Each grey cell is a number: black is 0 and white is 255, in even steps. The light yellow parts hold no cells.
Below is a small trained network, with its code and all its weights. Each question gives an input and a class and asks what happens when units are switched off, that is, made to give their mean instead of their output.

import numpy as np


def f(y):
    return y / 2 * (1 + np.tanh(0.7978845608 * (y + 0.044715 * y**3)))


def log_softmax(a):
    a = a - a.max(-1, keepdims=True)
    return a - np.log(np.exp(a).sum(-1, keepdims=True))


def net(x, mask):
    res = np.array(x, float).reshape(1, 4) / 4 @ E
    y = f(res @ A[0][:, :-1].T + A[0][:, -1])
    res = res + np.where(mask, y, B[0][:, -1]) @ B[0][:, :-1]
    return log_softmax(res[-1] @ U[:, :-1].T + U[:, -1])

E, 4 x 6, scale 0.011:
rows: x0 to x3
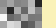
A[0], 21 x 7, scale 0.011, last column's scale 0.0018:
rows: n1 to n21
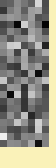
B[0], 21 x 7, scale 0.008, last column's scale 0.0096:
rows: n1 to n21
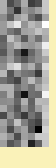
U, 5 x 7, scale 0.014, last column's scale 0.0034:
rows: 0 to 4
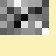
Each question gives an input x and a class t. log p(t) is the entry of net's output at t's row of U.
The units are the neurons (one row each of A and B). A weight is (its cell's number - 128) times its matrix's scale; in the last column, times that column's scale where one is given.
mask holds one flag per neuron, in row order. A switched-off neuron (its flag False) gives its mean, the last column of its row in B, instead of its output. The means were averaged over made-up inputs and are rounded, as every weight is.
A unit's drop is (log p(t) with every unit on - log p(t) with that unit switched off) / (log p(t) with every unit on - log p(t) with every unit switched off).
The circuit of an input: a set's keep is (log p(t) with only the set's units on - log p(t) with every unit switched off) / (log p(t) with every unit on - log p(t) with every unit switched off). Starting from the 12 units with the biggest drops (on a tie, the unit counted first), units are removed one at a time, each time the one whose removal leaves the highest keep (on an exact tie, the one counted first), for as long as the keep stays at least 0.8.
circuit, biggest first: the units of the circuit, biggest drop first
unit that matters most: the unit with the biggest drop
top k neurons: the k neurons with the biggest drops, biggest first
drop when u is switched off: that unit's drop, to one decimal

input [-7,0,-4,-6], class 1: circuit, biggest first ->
[n19]
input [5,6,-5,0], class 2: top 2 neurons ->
[n14; n19]
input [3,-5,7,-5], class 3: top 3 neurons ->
[n20; n14; n12]
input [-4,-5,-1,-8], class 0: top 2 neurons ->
[n4; n10]
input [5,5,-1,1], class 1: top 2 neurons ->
[n21; n8]
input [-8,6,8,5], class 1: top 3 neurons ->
[n18; n19; n1]
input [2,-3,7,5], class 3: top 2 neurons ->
[n20; n4]
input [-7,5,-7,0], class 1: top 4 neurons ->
[n19; n1; n18; n20]
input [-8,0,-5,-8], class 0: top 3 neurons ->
[n4; n10; n21]
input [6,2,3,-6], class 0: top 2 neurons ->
[n4; n19]
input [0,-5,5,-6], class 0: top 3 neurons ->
[n4; n10; n14]
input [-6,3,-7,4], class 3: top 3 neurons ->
[n2; n5; n13]
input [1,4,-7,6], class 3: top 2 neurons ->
[n2; n4]
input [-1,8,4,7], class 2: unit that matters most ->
n14
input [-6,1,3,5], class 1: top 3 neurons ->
[n4; n10; n1]
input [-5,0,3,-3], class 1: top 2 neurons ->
[n19; n7]
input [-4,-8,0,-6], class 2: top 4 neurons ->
[n8; n17; n7; n9]
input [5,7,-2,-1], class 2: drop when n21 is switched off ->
0.0
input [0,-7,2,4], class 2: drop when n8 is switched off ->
0.1
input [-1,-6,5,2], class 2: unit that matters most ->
n8
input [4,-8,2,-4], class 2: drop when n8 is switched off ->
0.1
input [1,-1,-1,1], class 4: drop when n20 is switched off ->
0.4
